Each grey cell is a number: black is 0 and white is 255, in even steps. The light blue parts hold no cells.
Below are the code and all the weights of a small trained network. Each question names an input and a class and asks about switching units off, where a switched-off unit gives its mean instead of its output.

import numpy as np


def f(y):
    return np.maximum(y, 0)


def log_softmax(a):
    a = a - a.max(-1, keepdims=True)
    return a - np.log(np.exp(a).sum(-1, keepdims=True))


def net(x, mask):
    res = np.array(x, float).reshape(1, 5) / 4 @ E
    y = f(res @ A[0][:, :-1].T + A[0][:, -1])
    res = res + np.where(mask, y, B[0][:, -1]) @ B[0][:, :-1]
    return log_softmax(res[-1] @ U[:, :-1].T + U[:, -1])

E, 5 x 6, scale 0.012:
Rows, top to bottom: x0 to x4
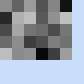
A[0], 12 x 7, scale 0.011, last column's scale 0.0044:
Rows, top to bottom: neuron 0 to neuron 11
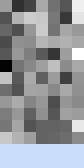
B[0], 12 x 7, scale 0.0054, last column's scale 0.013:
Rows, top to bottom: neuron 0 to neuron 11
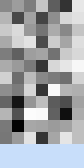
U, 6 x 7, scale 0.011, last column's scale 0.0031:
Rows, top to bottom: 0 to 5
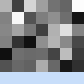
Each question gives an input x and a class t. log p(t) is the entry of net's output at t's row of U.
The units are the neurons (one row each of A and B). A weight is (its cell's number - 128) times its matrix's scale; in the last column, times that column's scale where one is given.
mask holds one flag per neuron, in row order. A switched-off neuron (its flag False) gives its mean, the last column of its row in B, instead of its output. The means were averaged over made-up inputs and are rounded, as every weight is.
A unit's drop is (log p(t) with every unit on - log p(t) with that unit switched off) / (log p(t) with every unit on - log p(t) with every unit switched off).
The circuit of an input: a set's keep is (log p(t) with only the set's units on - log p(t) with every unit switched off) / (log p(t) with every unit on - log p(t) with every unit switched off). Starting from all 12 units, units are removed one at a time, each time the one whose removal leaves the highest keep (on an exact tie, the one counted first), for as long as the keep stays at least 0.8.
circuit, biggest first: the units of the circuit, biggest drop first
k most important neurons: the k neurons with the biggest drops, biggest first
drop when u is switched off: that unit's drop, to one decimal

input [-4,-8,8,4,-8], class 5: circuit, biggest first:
neuron 0
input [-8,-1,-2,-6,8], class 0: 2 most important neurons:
neuron 9; neuron 8
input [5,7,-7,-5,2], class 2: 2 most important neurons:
neuron 9; neuron 0
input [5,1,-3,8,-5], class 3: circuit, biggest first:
neuron 3; neuron 9; neuron 11
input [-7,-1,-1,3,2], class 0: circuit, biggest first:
neuron 9; neuron 5
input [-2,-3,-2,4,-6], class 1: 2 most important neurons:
neuron 0; neuron 10
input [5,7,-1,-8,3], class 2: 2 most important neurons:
neuron 9; neuron 0
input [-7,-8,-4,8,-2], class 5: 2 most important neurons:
neuron 0; neuron 5
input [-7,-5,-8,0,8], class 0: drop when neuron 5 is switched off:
0.1
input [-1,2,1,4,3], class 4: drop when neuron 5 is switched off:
0.2
